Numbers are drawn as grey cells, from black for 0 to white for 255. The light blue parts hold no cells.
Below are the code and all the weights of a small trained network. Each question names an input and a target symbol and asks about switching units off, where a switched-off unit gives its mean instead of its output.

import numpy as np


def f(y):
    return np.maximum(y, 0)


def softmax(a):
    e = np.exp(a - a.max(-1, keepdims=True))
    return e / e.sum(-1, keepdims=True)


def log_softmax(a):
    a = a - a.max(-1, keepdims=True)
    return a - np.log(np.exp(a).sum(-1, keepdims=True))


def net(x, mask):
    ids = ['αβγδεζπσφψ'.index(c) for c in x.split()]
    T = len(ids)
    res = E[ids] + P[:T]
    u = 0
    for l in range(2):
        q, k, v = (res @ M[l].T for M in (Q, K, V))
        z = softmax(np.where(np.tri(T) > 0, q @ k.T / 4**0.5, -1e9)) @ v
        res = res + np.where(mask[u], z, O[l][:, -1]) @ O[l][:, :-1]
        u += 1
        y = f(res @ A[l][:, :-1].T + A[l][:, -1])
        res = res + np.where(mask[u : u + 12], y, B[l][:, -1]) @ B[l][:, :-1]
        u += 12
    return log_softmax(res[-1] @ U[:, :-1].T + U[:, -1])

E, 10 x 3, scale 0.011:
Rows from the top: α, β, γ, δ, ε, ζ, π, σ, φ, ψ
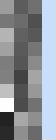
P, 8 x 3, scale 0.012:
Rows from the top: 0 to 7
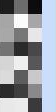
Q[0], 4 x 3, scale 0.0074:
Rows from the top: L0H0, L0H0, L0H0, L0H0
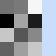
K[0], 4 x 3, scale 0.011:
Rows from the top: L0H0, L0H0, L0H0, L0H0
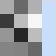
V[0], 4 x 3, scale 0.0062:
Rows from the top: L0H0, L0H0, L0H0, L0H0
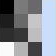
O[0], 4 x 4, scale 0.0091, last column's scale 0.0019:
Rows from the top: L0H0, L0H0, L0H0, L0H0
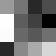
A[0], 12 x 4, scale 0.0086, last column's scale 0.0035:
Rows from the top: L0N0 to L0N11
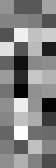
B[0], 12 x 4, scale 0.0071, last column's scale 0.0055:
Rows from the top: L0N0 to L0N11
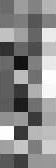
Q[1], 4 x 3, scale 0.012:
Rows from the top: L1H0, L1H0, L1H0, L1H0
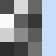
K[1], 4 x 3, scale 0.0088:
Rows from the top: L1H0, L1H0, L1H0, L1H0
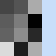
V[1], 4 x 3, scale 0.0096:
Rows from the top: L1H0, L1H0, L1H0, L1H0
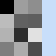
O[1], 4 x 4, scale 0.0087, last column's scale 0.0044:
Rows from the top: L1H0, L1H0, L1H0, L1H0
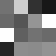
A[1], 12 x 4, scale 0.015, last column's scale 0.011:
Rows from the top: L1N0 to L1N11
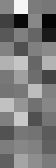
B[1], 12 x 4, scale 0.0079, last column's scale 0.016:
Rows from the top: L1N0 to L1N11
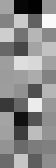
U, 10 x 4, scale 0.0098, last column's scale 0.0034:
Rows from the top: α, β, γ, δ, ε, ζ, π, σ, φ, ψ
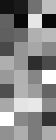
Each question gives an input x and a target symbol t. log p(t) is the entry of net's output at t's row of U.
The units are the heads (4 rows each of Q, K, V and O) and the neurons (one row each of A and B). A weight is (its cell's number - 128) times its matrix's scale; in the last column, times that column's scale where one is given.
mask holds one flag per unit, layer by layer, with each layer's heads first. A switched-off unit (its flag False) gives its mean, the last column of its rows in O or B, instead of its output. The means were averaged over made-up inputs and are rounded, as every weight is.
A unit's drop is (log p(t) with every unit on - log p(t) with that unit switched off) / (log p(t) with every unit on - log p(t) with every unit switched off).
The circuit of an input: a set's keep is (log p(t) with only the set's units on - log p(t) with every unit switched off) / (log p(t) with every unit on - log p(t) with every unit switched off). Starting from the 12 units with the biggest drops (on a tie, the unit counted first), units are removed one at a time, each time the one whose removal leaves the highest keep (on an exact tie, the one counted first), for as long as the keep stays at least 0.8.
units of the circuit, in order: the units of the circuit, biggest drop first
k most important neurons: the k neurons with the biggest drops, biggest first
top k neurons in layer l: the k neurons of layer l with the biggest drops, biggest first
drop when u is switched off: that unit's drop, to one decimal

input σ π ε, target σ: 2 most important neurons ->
(L0N10 L0N7)
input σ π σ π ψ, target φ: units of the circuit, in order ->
(L1H0 L0H0)
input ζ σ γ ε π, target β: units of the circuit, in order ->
(L0H0 L1H0)
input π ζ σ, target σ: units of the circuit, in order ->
(L0N10 L1H0 L1N0 L1N4)
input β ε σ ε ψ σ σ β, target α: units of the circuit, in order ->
(L1H0 L1N1 L1N0)
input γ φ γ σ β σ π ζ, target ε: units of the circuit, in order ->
(L1H0 L1N0 L0N4)
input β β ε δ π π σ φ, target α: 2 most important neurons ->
(L0N9 L0N2)
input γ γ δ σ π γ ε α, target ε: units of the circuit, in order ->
(L1H0 L1N0)
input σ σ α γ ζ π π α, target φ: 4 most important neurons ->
(L1N0 L1N4 L1N8 L0N2)
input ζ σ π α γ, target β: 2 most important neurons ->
(L1N1 L0N5)
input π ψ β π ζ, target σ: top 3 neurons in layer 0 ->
(L0N5 L0N9 L0N4)
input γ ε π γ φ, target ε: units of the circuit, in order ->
(L0N2 L1N0)
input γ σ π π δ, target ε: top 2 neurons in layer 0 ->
(L0N2 L0N4)
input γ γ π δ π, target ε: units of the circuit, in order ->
(L1H0 L1N0)
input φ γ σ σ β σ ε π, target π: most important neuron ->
(L1N11)
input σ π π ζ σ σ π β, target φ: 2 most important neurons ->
(L1N0 L1N4)
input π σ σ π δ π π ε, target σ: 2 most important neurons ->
(L0N5 L1N4)
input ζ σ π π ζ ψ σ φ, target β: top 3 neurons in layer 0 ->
(L0N9 L0N7 L0N5)
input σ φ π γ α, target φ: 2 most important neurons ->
(L1N0 L0N2)
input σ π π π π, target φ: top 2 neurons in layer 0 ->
(L0N2 L0N9)
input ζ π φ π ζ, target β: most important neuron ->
(L1N1)
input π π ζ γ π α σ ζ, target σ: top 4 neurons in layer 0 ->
(L0N5 L0N4 L0N2 L0N6)
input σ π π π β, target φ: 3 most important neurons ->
(L1N0 L0N2 L1N4)
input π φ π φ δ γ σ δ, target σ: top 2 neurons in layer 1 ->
(L1N4 L1N7)
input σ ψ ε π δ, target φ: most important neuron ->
(L1N0)
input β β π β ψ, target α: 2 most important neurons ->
(L0N9 L0N2)
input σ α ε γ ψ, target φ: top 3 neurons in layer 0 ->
(L0N2 L0N6 L0N4)
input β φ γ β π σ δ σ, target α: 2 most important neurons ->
(L1N1 L1N0)
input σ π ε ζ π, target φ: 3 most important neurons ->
(L1N0 L1N4 L1N8)
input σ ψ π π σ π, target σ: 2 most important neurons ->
(L0N5 L0N10)
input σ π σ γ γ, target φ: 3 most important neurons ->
(L1N0 L0N2 L1N4)
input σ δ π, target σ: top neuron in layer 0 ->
(L0N10)
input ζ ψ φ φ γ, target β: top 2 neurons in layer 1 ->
(L1N1 L1N7)
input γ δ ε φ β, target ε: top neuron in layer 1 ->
(L1N0)
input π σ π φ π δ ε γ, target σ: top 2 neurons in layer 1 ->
(L1N4 L1N7)
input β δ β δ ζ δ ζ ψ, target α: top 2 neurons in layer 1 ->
(L1N1 L1N0)
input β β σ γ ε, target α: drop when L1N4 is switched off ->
0.1
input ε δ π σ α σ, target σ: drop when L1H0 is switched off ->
0.5
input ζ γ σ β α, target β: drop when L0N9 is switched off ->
0.1
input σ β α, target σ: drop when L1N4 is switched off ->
0.2
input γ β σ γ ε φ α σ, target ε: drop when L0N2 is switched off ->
0.3
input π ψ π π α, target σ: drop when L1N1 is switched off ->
-0.1
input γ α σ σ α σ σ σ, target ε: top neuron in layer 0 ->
(L0N2)
